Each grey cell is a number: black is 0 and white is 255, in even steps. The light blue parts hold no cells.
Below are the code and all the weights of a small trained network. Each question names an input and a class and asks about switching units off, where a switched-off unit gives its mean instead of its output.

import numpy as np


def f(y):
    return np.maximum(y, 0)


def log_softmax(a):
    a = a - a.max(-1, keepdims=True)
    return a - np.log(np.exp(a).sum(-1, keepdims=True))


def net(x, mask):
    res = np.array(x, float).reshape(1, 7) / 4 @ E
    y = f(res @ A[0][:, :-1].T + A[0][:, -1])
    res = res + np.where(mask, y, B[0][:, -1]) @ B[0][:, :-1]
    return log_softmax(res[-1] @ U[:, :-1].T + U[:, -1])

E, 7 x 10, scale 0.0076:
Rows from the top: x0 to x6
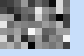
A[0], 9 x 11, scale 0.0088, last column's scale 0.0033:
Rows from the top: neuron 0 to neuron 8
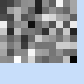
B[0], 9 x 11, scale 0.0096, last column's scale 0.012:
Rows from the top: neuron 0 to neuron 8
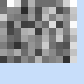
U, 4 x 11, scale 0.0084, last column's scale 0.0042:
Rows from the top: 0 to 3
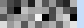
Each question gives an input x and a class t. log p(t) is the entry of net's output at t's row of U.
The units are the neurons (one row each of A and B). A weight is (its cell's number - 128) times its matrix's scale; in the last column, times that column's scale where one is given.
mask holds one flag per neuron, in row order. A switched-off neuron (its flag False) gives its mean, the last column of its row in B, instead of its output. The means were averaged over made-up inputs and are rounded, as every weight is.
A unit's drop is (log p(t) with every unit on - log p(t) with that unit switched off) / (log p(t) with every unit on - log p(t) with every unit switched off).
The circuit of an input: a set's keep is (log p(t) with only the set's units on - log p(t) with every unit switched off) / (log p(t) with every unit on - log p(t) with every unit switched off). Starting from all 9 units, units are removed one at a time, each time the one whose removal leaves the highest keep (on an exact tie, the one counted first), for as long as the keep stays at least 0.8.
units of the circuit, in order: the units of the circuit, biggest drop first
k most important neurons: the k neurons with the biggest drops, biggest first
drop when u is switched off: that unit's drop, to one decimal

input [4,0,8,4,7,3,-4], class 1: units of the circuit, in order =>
(neuron 0; neuron 3)
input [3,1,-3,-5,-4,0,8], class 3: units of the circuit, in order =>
(neuron 8)
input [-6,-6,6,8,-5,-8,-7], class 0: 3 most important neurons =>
(neuron 0; neuron 2; neuron 4)
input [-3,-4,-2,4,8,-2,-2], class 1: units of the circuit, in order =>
(neuron 8; neuron 0)
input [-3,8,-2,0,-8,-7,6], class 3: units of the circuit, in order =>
(neuron 8; neuron 2)
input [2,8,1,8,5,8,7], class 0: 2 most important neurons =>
(neuron 3; neuron 0)
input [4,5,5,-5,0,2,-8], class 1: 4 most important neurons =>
(neuron 5; neuron 3; neuron 0; neuron 1)
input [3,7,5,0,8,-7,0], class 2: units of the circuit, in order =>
(neuron 6; neuron 4; neuron 1)
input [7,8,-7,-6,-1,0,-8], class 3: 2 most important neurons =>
(neuron 0; neuron 2)
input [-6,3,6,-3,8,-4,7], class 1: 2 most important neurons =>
(neuron 3; neuron 0)
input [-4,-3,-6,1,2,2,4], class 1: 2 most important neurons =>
(neuron 0; neuron 8)
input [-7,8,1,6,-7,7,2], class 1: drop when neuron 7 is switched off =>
0.1
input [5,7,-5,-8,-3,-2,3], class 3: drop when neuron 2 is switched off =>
0.1
